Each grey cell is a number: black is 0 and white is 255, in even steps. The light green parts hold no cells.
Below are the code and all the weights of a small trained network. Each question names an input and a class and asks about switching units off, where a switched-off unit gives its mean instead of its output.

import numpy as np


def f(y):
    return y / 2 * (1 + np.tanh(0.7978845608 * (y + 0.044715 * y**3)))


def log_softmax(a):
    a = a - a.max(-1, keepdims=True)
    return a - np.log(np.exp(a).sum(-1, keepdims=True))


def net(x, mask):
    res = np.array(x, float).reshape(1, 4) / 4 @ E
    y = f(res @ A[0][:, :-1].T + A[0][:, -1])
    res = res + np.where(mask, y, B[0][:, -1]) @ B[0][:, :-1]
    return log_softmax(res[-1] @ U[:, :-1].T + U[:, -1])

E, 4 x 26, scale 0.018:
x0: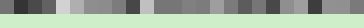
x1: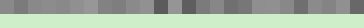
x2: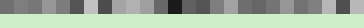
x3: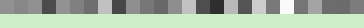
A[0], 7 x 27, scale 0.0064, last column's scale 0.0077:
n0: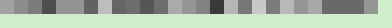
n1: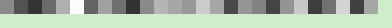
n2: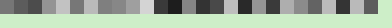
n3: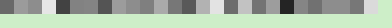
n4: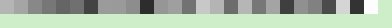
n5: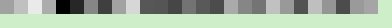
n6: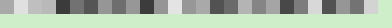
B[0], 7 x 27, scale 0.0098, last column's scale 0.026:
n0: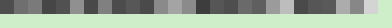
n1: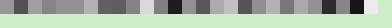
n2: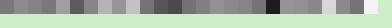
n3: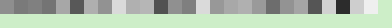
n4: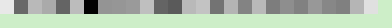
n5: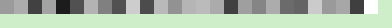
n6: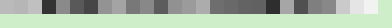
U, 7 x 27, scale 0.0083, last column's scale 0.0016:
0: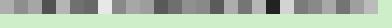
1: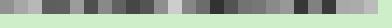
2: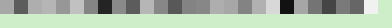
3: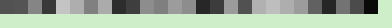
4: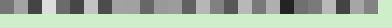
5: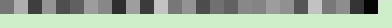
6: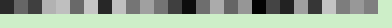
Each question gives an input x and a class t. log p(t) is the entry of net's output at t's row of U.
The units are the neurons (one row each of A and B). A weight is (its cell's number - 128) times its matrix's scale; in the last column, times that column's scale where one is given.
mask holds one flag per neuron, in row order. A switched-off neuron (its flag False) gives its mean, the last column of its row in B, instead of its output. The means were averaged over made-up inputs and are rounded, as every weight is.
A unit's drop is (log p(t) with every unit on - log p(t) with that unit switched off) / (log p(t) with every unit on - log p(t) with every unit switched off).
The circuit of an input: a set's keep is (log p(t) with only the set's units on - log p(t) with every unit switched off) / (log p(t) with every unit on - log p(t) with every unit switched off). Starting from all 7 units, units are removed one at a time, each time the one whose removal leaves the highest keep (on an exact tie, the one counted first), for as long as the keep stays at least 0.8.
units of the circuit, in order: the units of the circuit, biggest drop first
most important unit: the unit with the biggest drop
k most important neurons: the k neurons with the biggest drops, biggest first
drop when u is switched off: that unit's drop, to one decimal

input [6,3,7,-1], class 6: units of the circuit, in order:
[n4]
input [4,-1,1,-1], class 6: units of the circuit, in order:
[n4 n6]
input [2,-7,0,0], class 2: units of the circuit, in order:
[n6 n2]
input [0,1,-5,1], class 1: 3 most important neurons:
[n3 n2 n0]
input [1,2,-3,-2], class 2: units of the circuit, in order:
[n2 n1]
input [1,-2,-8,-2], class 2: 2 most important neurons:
[n1 n2]
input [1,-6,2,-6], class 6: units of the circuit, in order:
[n5 n6]
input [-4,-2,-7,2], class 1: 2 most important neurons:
[n3 n0]
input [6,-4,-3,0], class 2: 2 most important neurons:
[n1 n0]
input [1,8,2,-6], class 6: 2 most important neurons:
[n5 n6]
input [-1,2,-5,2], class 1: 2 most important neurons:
[n3 n2]
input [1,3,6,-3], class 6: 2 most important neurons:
[n4 n2]
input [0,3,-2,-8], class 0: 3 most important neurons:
[n3 n4 n5]
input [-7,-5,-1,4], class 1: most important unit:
n6
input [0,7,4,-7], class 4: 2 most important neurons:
[n2 n1]
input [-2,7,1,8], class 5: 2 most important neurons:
[n5 n4]
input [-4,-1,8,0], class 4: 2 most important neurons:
[n0 n1]
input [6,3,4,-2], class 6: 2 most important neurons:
[n4 n6]
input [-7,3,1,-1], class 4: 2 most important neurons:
[n5 n2]
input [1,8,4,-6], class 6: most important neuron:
[n5]
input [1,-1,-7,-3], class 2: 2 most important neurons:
[n1 n2]
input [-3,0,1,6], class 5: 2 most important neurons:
[n5 n4]
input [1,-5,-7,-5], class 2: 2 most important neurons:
[n1 n2]
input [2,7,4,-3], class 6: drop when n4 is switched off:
0.2
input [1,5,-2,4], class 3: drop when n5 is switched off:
0.1
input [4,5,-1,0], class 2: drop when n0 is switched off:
0.3
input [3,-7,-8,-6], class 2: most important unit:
n1
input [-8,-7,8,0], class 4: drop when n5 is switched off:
0.1
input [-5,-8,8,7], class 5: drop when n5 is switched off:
0.2
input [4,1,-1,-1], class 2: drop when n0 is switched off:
0.1
